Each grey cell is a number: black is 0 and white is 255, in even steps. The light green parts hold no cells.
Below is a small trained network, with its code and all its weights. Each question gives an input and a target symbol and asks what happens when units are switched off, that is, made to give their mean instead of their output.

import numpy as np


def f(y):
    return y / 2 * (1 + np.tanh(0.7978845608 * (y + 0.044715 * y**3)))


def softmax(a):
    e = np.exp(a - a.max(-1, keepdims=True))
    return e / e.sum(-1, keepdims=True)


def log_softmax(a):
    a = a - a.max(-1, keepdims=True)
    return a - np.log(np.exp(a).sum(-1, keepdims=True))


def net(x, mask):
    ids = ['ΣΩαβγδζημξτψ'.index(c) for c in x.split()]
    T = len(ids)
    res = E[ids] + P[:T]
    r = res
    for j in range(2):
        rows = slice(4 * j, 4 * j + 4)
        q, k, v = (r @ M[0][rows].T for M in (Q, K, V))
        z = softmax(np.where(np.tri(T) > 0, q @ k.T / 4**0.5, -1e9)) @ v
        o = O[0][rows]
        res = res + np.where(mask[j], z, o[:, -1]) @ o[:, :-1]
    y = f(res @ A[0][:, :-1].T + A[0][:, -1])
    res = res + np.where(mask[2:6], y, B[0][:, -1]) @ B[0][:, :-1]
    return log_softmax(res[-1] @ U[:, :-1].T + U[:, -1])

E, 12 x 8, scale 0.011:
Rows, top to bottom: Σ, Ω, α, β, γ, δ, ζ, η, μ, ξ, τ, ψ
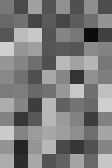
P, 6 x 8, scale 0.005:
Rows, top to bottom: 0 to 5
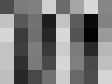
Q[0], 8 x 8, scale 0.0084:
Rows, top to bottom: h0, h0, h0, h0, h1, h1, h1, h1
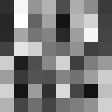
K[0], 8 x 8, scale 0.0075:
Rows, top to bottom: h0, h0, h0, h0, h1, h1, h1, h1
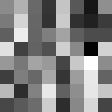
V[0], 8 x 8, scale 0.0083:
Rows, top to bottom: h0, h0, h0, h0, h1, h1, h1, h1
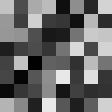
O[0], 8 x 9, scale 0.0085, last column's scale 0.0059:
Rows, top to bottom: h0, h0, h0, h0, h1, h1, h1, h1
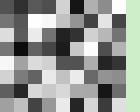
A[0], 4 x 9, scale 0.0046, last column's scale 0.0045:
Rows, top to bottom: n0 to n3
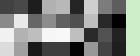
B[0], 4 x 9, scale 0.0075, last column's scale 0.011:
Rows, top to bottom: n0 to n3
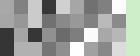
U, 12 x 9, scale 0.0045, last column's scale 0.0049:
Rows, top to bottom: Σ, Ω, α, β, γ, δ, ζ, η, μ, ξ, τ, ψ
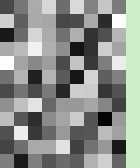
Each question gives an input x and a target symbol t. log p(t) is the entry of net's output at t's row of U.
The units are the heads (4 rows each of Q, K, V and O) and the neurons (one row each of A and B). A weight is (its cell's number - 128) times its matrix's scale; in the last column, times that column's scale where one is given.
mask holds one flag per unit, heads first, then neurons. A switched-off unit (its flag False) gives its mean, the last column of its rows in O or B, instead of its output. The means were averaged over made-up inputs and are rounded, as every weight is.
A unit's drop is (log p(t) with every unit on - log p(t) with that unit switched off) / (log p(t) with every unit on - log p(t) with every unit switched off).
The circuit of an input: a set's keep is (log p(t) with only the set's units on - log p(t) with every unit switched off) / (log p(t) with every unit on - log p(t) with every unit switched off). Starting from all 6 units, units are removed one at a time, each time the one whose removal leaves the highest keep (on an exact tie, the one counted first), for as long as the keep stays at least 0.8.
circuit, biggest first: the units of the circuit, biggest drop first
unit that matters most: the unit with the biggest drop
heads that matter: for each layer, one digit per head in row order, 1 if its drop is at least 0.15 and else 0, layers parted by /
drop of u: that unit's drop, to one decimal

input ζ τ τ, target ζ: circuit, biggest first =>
h0, n3
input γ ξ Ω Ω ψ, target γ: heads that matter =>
11
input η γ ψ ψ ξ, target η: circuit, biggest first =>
h1, n3, h0, n0
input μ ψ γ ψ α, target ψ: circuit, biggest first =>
h0, h1
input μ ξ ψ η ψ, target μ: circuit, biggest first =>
h1, h0
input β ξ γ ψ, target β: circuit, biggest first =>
h0
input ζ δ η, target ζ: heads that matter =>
10
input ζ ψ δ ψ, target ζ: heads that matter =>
10
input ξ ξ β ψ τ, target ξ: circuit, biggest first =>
h1, h0
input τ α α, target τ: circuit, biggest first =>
h0, h1
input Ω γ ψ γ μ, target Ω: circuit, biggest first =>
h1, h0
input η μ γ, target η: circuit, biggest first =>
h1, n3, h0, n1
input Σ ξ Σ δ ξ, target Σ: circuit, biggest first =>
h0, h1, n2
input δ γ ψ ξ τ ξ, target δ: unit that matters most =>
n2
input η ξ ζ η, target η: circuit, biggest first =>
h1, n3, h0, n0
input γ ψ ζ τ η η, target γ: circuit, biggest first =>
h0, h1
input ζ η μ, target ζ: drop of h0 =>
1.0
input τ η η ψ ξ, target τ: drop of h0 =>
0.6
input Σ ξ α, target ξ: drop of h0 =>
0.2
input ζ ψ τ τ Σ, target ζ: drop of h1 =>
0.1
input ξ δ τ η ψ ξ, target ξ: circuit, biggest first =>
h1
